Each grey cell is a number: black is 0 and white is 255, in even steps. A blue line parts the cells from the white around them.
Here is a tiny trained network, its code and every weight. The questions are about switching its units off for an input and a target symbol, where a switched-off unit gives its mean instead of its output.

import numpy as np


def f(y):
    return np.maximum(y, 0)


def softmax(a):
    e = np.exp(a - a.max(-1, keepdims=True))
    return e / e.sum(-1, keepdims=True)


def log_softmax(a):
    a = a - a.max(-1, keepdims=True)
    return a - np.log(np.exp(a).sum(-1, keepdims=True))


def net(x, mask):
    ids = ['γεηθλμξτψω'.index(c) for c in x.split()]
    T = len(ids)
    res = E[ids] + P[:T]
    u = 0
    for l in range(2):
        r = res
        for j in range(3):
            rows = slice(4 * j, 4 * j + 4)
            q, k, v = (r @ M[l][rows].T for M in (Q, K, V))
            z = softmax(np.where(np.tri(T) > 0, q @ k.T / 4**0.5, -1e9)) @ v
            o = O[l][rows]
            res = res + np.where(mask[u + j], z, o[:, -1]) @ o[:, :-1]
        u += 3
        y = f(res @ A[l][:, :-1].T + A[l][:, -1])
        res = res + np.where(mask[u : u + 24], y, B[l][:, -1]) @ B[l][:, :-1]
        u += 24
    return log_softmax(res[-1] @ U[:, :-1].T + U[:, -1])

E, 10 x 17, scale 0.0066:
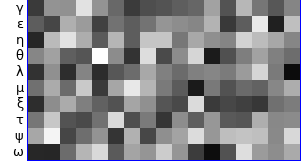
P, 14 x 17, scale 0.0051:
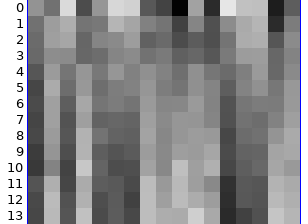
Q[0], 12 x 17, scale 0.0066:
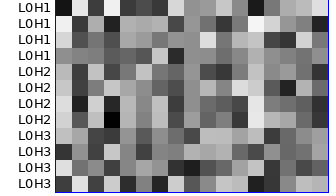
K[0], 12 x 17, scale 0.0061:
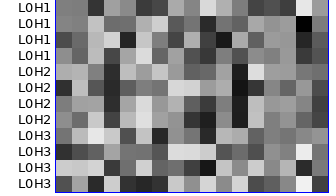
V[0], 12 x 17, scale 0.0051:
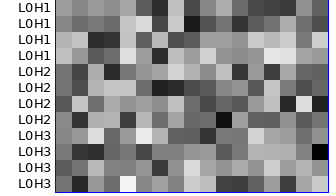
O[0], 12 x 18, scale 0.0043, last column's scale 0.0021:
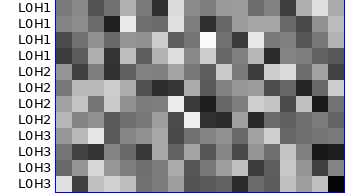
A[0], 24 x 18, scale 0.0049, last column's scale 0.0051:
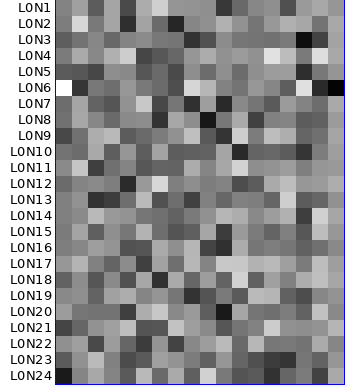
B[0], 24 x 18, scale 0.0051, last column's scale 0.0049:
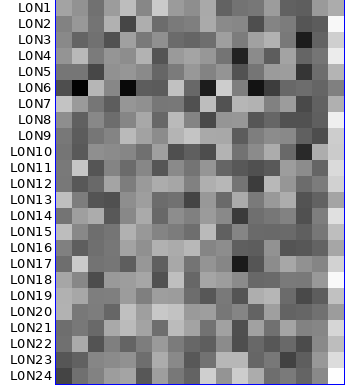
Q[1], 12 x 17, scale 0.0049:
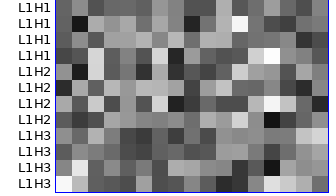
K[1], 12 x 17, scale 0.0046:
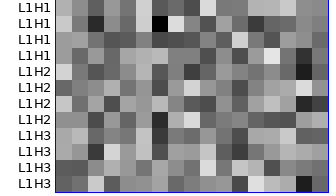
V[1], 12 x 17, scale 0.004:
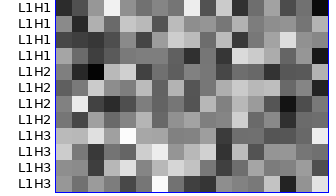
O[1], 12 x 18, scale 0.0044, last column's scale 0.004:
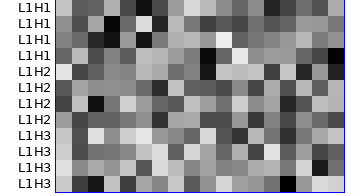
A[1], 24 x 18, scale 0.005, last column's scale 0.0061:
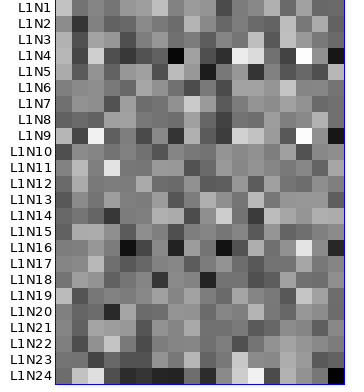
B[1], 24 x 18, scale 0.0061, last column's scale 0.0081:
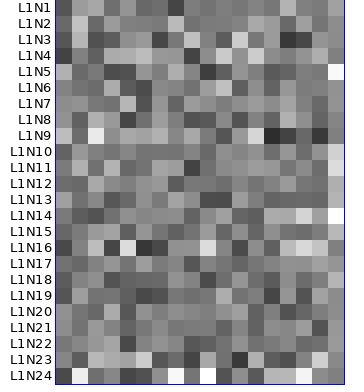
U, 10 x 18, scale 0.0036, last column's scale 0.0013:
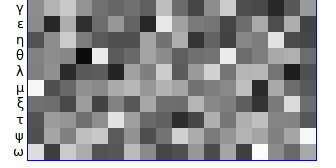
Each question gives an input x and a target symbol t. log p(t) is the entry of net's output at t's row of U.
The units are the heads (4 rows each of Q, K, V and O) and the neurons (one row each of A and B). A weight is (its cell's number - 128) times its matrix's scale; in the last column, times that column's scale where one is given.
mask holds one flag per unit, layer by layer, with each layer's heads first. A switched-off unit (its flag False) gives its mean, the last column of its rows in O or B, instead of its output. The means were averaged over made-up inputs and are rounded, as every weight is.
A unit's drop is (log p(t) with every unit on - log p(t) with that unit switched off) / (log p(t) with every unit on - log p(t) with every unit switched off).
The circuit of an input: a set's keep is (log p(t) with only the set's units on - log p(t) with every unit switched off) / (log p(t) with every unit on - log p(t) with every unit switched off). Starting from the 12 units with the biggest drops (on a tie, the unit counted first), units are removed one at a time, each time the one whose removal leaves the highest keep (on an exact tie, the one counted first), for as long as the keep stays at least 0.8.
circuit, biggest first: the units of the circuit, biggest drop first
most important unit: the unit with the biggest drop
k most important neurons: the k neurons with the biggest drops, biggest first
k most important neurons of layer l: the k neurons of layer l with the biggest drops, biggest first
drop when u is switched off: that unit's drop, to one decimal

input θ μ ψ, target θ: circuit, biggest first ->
L0H1; L1H1
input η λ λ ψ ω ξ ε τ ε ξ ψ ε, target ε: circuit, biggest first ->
L0H2; L1H3
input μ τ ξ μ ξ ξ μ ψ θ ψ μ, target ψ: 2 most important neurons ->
L1N5; L1N1
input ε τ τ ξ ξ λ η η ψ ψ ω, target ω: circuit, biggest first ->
L0H3; L1H2; L0N21
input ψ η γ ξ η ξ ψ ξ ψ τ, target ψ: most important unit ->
L1N5
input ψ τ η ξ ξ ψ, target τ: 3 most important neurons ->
L0N7; L0N24; L0N13
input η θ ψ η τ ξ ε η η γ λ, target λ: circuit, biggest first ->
L1H3; L0H3
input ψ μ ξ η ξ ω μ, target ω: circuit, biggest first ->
L1H2; L0H3; L0N21
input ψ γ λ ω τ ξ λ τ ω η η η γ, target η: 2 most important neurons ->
L0N3; L0N10
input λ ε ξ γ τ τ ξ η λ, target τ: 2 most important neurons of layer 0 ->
L0N7; L0N13
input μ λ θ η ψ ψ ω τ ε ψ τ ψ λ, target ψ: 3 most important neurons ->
L1N5; L1N23; L0N24
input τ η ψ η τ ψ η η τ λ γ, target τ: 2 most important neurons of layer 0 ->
L0N7; L0N9
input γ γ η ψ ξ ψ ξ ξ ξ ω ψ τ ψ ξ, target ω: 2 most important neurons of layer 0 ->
L0N21; L0N22
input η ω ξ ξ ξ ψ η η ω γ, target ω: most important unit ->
L0H3
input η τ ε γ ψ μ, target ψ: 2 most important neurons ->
L1N1; L1N5
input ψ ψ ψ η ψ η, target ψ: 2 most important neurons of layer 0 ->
L0N24; L0N8
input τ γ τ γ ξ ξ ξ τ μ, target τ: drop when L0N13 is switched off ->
0.1
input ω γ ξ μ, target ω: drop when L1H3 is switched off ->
-0.1
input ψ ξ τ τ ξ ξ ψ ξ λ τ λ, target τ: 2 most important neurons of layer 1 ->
L1N23; L1N12
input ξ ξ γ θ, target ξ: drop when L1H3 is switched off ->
1.1
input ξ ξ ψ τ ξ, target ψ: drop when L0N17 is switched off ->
0.2
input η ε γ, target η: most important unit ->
L1H2
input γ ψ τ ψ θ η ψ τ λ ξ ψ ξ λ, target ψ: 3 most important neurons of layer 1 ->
L1N5; L1N23; L1N18
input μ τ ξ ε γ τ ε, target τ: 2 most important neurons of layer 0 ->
L0N7; L0N13
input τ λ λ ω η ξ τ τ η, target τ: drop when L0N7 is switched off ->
0.2
